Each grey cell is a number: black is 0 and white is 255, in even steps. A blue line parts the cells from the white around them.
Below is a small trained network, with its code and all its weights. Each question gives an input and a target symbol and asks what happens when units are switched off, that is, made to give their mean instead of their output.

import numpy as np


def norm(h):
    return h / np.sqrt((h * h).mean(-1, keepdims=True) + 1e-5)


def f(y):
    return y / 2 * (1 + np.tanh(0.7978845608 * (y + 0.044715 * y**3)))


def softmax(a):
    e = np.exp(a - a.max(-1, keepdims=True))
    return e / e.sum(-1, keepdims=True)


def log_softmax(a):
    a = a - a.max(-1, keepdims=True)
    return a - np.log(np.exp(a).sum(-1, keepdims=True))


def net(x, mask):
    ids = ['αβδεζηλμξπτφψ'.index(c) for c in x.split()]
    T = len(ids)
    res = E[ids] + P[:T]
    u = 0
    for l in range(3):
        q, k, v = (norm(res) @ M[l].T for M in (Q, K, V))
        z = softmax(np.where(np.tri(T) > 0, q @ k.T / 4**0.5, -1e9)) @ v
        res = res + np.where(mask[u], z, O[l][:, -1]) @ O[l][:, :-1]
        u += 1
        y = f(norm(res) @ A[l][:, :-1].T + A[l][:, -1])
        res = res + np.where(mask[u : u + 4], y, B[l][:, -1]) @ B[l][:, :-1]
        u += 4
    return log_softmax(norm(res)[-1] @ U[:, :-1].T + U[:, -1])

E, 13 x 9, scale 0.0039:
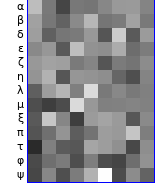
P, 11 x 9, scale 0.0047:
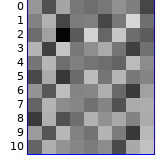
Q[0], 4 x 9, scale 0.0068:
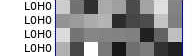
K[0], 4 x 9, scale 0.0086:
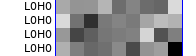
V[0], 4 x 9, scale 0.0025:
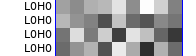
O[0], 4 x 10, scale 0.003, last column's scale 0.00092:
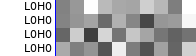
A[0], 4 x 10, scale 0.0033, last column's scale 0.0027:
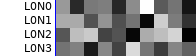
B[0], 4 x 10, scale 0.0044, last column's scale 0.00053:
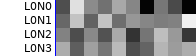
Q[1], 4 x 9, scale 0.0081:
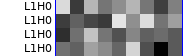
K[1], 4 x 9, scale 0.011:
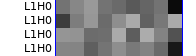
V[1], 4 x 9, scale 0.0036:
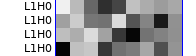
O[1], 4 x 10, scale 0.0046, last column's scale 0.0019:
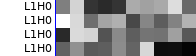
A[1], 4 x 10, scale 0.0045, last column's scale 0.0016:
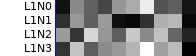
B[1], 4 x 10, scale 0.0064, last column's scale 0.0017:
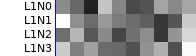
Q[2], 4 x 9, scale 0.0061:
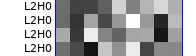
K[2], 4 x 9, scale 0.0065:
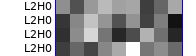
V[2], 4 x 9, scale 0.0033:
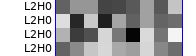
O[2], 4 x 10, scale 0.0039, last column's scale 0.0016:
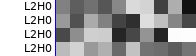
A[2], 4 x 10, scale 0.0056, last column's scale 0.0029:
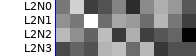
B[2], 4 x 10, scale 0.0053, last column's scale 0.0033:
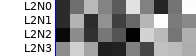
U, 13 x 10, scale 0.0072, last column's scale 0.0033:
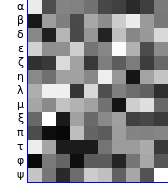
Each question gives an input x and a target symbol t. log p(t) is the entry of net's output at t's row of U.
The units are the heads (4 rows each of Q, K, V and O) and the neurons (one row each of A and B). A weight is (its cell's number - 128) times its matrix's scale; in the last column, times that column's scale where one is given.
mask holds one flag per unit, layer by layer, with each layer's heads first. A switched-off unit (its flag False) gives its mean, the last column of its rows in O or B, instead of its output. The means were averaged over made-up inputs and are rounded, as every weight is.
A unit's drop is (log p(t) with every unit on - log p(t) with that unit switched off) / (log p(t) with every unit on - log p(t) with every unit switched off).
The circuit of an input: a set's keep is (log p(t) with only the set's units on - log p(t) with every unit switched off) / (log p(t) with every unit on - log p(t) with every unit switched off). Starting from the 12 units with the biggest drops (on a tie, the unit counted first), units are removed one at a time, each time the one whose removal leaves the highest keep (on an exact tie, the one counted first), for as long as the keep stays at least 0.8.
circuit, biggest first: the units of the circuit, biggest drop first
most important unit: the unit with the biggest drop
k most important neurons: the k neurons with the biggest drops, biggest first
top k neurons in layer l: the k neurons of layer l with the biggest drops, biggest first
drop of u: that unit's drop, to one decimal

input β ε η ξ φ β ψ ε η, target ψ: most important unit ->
L1H0
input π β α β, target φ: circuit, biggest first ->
[L1H0; L2N3; L1N2; L0N0]
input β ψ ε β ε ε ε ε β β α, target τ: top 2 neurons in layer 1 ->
[L1N1; L1N3]
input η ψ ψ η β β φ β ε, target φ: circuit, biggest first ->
[L0H0; L2H0]
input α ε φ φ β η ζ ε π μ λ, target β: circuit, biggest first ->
[L2N1; L1N2]
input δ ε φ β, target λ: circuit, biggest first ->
[L1H0; L0N0; L0H0; L2N3]
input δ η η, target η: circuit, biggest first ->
[L2N0; L2N2; L1N1]
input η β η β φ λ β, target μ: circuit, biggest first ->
[L1H0; L0N3; L0H0]
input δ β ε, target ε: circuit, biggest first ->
[L1N3; L0H0]
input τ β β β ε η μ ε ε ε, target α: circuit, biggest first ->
[L1H0; L0N0; L2N3]
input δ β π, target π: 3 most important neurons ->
[L1N0; L2N0; L1N1]
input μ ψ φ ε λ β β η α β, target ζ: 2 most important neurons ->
[L0N0; L1N2]
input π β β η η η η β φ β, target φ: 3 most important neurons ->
[L2N3; L1N0; L0N0]
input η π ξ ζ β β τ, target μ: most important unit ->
L1H0
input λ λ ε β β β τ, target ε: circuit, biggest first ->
[L2H0; L0H0; L2N1; L1H0]
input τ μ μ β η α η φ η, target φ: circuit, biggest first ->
[L1H0; L2N3; L0H0; L1N1]
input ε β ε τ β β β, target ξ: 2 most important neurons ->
[L2N2; L0N0]
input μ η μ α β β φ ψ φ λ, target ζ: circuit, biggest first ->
[L1H0; L0N0; L2N1]
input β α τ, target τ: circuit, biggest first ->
[L1H0; L2N3]
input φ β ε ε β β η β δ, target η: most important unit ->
L2N0
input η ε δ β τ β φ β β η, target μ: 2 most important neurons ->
[L0N3; L2N0]
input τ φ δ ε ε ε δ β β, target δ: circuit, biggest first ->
[L1N3; L0H0; L2H0]
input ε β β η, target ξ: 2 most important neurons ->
[L2N2; L0N0]
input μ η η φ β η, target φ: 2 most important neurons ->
[L2N3; L1N1]
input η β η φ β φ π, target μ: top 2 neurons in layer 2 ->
[L2N0; L2N2]
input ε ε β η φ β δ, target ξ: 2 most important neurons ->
[L0N0; L2N2]
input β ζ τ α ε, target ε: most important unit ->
L1N3
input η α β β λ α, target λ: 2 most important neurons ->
[L2N3; L1N2]
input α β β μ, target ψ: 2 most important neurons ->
[L0N0; L2N0]
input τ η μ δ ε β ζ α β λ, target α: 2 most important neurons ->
[L0N0; L2N0]
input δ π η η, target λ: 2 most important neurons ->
[L0N0; L2N3]
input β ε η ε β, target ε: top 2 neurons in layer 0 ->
[L0N1; L0N3]
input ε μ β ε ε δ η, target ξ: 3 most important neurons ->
[L2N2; L0N0; L2N0]
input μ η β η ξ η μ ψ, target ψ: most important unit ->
L2H0
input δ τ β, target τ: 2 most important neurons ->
[L2N3; L0N0]
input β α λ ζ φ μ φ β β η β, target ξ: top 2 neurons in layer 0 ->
[L0N1; L0N3]
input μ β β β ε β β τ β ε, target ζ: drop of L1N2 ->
0.1
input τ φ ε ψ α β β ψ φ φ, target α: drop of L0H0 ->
0.0
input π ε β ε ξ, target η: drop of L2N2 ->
0.2
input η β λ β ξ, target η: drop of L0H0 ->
0.3
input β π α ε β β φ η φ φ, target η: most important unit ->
L1N2
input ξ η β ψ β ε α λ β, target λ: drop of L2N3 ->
0.3
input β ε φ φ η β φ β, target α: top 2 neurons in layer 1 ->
[L1N1; L1N2]
